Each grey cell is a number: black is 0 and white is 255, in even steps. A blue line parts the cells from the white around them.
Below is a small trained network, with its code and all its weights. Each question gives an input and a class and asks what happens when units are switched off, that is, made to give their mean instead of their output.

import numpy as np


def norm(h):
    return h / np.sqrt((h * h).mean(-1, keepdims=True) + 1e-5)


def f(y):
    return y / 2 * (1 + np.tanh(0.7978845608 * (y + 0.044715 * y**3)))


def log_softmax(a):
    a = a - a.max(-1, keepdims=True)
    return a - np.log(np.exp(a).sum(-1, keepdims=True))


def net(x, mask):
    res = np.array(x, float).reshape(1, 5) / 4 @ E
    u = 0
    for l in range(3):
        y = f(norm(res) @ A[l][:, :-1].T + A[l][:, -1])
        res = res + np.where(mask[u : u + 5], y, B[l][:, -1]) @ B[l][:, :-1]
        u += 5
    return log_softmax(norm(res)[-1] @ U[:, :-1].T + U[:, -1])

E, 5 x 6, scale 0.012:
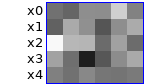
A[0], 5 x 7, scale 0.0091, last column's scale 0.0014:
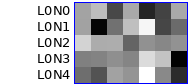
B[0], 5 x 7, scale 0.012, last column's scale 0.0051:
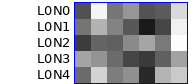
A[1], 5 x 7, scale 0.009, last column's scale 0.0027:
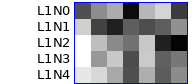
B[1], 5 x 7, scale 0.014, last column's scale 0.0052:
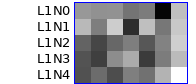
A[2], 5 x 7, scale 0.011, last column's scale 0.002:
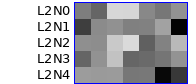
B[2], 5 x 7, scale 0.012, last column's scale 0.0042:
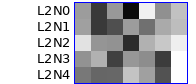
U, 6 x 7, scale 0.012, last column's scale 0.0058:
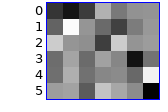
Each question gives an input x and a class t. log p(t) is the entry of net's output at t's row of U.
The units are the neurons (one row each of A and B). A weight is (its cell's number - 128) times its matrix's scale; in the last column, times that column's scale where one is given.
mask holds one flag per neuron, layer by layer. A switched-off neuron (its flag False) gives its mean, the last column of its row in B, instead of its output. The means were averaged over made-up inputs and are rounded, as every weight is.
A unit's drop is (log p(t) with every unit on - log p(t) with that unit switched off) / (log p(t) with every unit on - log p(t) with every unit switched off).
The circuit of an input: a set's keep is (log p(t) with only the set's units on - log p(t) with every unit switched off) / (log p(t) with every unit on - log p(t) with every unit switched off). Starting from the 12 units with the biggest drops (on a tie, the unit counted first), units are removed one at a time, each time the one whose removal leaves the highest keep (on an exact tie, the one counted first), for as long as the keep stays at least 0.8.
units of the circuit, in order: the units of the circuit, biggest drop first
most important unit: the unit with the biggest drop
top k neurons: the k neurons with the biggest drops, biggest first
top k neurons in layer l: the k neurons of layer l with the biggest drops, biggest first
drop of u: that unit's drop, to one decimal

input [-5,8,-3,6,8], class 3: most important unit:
L1N0
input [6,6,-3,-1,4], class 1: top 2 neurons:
L0N4, L0N3
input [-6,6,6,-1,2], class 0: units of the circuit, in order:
L0N4, L1N4, L0N1, L1N3
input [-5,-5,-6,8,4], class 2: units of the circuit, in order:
L1N1, L0N2
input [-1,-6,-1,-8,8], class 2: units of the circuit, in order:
L2N2, L2N0
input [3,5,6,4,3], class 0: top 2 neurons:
L1N3, L1N4
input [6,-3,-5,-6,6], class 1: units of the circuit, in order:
L0N4, L0N2, L2N2
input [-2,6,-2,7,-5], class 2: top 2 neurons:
L0N0, L1N1
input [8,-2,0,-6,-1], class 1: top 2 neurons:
L0N1, L0N4
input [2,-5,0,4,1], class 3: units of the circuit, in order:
L2N4, L1N4
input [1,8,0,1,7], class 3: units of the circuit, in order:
L1N0, L2N4
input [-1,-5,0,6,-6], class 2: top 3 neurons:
L1N1, L0N4, L1N0
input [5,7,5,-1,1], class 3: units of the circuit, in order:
L1N0, L2N4
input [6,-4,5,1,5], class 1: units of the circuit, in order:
L0N1
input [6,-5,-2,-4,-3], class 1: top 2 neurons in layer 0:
L0N1, L0N4
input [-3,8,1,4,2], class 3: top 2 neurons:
L1N0, L2N4
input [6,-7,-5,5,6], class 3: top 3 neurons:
L0N1, L1N1, L1N4
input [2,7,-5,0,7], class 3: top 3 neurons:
L1N0, L0N2, L1N4
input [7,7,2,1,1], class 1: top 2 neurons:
L0N4, L0N3
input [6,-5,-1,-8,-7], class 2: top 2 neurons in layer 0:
L0N0, L0N3
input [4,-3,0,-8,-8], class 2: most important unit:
L2N2
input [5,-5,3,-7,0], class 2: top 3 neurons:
L2N2, L2N0, L0N0
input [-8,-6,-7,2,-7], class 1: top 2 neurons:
L0N0, L0N2
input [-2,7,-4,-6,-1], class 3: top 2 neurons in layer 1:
L1N0, L1N3
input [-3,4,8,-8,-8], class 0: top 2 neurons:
L1N4, L1N2
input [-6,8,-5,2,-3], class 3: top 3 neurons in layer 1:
L1N0, L1N4, L1N2
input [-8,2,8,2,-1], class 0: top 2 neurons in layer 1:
L1N4, L1N2
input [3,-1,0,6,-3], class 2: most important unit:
L1N1
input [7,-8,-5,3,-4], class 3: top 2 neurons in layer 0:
L0N1, L0N0
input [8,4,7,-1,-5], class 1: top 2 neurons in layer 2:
L2N4, L2N0
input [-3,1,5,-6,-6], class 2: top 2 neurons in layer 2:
L2N0, L2N2
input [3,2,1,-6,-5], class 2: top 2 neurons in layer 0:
L0N0, L0N1
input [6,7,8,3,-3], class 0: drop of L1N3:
0.2
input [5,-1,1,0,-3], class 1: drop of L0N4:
0.2
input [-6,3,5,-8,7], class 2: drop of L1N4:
0.0
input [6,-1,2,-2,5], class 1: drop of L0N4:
0.4
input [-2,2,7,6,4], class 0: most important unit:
L1N3
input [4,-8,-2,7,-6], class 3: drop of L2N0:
0.2
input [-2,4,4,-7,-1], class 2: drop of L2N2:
0.1
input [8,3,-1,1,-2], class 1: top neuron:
L0N4
